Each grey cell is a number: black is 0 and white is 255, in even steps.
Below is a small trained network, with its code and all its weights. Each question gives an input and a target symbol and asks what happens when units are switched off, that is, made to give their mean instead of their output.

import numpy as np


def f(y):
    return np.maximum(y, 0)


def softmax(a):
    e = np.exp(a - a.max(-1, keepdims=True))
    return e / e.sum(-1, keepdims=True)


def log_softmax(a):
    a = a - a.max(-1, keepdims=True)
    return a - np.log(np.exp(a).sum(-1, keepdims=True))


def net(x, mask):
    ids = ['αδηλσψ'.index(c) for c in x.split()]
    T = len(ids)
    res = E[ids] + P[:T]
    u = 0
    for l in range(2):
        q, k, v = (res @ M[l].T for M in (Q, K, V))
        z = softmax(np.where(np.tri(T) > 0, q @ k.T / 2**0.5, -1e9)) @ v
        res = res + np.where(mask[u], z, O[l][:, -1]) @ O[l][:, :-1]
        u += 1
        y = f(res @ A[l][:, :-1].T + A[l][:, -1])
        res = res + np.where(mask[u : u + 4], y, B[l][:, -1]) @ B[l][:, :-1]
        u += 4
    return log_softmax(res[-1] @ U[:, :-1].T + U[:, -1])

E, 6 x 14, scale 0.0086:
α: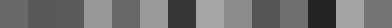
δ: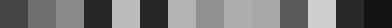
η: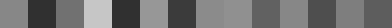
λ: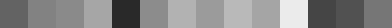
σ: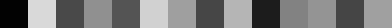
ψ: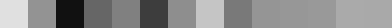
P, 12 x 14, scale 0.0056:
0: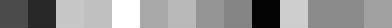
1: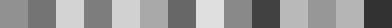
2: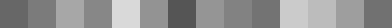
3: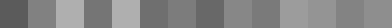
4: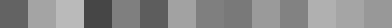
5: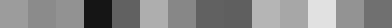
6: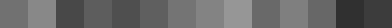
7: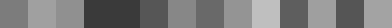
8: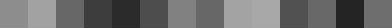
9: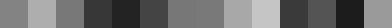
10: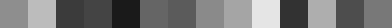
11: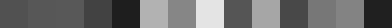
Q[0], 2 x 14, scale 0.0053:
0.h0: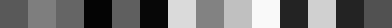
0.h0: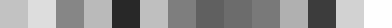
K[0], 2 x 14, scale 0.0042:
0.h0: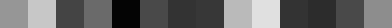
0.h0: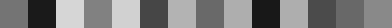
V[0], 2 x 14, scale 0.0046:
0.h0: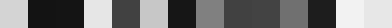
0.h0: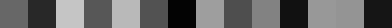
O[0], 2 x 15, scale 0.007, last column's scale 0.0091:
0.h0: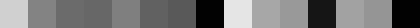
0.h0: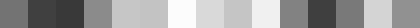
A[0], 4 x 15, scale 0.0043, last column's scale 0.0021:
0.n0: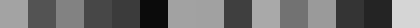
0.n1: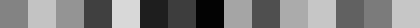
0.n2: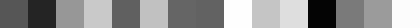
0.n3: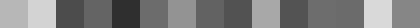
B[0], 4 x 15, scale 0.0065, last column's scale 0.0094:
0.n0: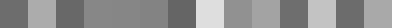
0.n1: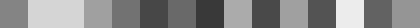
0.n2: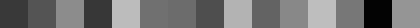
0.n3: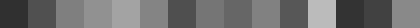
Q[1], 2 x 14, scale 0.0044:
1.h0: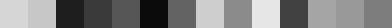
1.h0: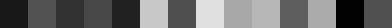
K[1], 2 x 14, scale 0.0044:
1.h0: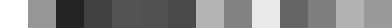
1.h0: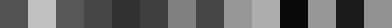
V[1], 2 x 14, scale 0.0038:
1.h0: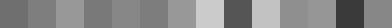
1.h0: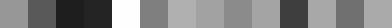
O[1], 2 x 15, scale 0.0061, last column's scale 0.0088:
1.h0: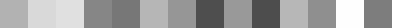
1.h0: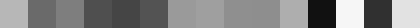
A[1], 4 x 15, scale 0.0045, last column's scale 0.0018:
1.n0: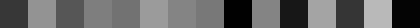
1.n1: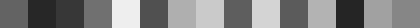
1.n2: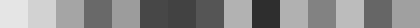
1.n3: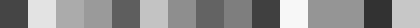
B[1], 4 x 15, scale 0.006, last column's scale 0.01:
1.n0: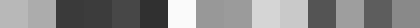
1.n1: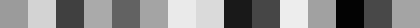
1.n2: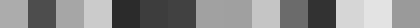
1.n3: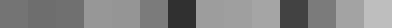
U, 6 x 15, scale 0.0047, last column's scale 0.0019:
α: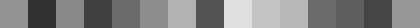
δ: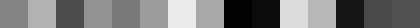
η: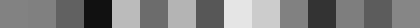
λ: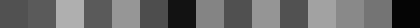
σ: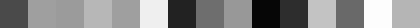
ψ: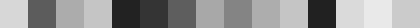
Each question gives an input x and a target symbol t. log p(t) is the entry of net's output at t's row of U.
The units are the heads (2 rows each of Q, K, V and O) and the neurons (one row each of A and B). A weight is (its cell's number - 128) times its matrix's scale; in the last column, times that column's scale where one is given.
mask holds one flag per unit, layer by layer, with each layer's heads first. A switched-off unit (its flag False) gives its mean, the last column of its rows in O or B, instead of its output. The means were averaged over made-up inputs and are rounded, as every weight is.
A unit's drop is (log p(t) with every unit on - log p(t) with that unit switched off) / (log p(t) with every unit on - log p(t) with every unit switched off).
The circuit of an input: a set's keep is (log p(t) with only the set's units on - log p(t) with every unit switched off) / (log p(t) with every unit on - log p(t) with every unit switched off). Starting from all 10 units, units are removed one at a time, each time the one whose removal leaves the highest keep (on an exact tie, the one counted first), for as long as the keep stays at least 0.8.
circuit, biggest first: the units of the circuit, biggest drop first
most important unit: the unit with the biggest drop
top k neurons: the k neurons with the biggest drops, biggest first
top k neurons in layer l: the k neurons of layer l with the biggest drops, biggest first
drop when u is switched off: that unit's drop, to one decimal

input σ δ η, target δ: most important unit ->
1.h0
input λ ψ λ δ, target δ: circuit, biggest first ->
1.h0, 0.h0, 1.n1, 1.n3
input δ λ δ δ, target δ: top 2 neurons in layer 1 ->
1.n1, 1.n2
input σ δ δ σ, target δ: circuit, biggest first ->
1.h0, 0.h0, 1.n0, 0.n0
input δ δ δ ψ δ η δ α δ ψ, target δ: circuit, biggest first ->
0.n3, 1.n3
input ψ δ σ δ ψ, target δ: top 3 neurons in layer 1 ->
1.n3, 1.n1, 1.n2
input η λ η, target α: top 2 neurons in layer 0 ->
0.n2, 0.n0
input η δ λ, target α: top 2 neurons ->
0.n2, 0.n0
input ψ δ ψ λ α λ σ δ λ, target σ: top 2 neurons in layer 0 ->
0.n1, 0.n0
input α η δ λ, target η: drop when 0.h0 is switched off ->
0.7
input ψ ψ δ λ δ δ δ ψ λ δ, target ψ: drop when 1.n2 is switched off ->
0.7
